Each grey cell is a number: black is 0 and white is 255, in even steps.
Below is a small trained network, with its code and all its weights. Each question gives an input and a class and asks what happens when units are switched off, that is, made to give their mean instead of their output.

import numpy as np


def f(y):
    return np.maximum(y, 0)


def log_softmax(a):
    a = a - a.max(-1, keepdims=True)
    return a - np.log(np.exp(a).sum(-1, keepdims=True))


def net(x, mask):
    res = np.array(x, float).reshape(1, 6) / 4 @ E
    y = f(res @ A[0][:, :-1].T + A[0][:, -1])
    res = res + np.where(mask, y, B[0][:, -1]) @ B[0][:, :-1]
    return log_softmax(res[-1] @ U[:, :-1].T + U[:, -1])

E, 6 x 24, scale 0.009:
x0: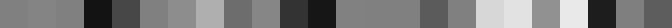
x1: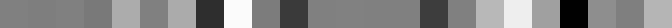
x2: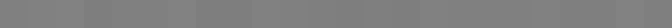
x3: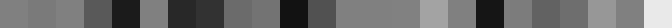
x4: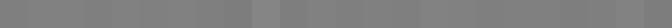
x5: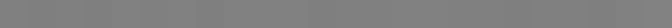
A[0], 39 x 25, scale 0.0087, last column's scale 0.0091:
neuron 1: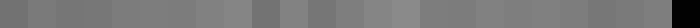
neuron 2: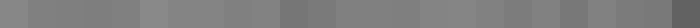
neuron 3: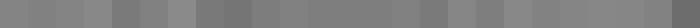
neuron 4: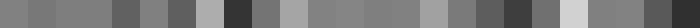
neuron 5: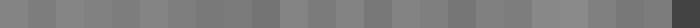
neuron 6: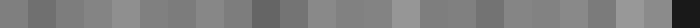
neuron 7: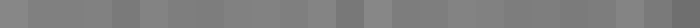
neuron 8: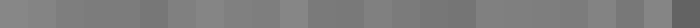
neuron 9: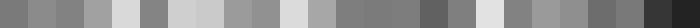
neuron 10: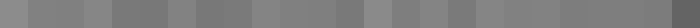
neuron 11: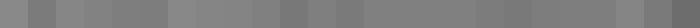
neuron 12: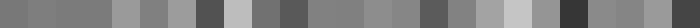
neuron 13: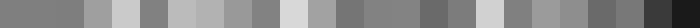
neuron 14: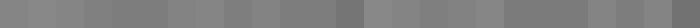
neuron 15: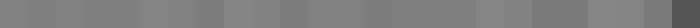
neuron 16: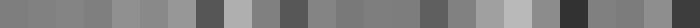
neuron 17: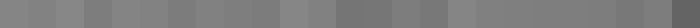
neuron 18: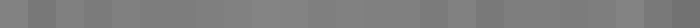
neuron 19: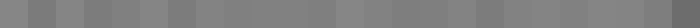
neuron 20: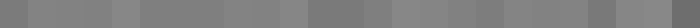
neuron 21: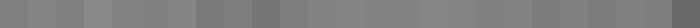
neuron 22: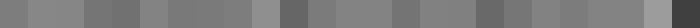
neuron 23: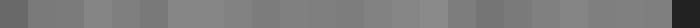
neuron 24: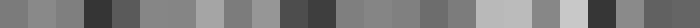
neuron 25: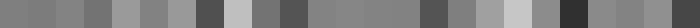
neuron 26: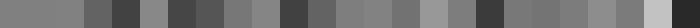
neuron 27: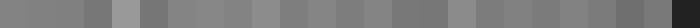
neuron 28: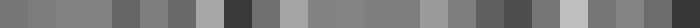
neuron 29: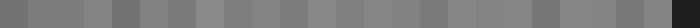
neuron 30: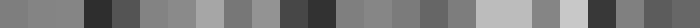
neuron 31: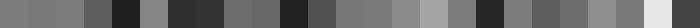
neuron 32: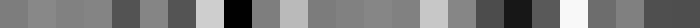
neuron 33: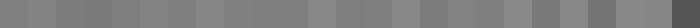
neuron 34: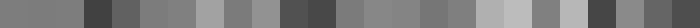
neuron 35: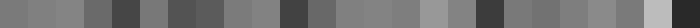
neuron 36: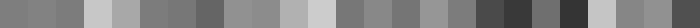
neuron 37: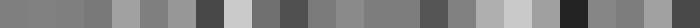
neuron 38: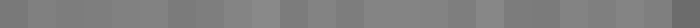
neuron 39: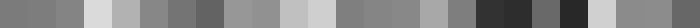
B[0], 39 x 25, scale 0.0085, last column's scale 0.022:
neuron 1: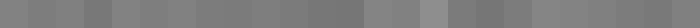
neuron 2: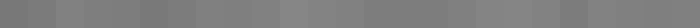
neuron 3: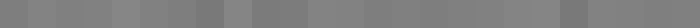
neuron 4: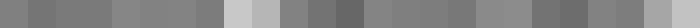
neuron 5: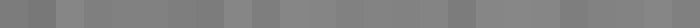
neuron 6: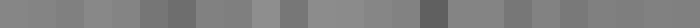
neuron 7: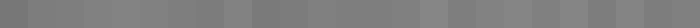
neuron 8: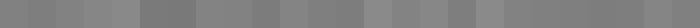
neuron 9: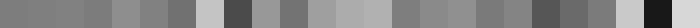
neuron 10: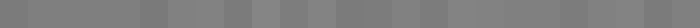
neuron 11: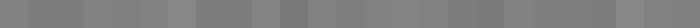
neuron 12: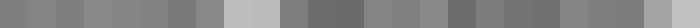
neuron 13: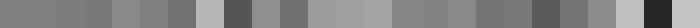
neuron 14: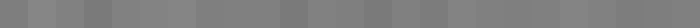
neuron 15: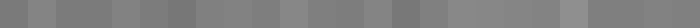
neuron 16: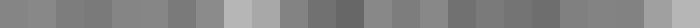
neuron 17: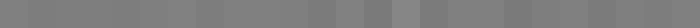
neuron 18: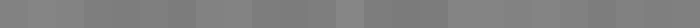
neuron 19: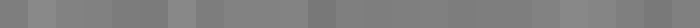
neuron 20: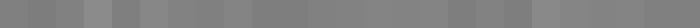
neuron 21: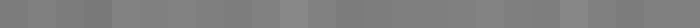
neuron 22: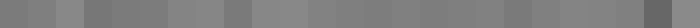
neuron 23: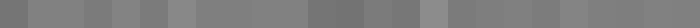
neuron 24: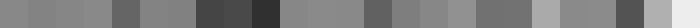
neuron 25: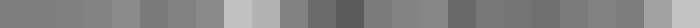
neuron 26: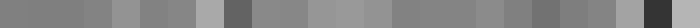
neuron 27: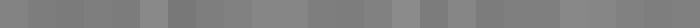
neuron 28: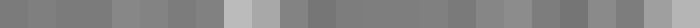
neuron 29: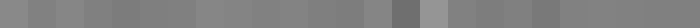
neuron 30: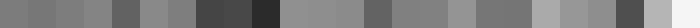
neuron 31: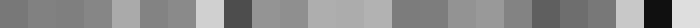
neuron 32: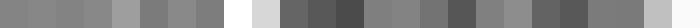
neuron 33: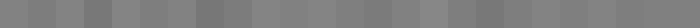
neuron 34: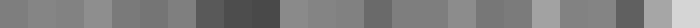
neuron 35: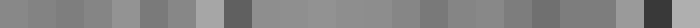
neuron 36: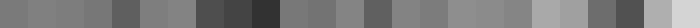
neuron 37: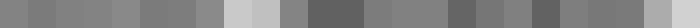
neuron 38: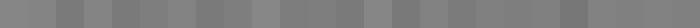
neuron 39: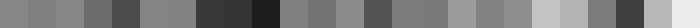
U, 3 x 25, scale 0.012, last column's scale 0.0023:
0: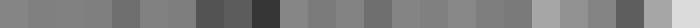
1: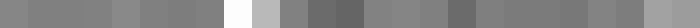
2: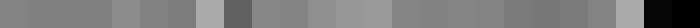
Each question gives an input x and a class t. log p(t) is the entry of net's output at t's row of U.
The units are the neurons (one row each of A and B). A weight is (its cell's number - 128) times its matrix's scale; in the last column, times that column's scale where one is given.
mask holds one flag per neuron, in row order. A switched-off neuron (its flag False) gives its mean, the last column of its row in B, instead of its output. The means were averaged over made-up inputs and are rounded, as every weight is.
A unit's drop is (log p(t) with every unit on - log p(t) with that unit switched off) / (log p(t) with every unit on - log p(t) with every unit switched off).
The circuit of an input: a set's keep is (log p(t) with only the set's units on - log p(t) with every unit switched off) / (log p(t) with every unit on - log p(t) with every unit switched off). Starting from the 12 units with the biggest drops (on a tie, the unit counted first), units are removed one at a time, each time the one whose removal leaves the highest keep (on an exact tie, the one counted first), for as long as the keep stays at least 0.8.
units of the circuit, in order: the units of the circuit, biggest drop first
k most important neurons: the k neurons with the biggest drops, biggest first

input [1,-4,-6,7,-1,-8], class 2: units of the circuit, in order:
neuron 31
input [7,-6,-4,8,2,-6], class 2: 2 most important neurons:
neuron 31; neuron 26
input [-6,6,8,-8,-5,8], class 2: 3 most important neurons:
neuron 9; neuron 13; neuron 32
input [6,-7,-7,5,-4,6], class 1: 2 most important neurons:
neuron 32; neuron 39
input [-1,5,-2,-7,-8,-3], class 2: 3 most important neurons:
neuron 9; neuron 13; neuron 32
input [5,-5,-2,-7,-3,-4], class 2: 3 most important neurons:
neuron 9; neuron 13; neuron 39
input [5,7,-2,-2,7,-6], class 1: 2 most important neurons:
neuron 37; neuron 39
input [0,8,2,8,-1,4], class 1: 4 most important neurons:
neuron 37; neuron 25; neuron 12; neuron 9
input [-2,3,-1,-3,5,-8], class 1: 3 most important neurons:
neuron 31; neuron 30; neuron 24
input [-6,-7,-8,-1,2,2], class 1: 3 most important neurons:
neuron 32; neuron 30; neuron 4
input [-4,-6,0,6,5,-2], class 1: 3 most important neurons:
neuron 32; neuron 9; neuron 4
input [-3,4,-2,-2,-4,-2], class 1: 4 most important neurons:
neuron 30; neuron 24; neuron 34; neuron 37
